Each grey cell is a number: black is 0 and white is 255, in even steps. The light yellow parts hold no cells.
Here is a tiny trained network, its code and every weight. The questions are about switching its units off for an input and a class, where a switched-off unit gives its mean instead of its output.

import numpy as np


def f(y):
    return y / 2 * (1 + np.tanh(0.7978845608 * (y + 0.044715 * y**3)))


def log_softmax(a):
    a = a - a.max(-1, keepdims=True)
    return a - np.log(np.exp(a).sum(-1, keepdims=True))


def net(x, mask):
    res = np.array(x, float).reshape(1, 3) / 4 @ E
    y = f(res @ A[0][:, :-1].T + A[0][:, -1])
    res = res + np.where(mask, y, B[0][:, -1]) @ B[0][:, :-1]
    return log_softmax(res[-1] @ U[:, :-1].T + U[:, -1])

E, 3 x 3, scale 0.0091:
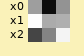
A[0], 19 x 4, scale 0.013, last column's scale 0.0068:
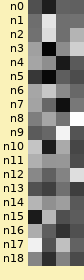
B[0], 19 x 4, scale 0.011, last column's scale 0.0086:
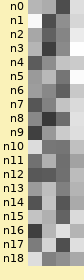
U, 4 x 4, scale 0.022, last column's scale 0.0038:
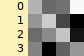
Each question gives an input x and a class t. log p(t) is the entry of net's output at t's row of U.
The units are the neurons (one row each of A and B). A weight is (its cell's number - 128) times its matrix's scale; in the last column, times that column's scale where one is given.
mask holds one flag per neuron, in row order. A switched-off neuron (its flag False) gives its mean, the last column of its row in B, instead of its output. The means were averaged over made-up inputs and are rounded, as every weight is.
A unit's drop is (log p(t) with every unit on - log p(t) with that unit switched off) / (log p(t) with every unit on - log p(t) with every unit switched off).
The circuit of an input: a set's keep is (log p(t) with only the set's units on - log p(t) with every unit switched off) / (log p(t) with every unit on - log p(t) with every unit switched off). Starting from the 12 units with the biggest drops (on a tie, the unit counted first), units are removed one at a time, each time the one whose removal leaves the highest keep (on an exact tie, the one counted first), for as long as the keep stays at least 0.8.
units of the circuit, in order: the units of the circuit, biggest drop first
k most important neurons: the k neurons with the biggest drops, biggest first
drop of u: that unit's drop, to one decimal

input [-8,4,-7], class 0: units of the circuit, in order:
(n1)
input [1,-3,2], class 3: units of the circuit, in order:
(n17; n16; n15)
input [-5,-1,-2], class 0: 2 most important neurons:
(n15; n3)
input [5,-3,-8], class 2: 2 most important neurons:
(n16; n7)
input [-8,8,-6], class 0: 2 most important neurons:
(n1; n2)
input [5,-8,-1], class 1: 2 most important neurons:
(n5; n0)
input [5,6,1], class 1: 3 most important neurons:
(n17; n14; n1)
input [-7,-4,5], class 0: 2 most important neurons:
(n15; n1)
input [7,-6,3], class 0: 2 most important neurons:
(n3; n17)
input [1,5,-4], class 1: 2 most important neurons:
(n17; n9)
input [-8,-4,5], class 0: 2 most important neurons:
(n15; n1)
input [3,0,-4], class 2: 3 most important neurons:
(n16; n7; n1)
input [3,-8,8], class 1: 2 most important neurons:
(n0; n5)
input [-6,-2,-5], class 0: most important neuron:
(n15)
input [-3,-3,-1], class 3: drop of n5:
0.2
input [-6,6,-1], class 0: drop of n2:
0.2
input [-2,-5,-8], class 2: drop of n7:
0.1
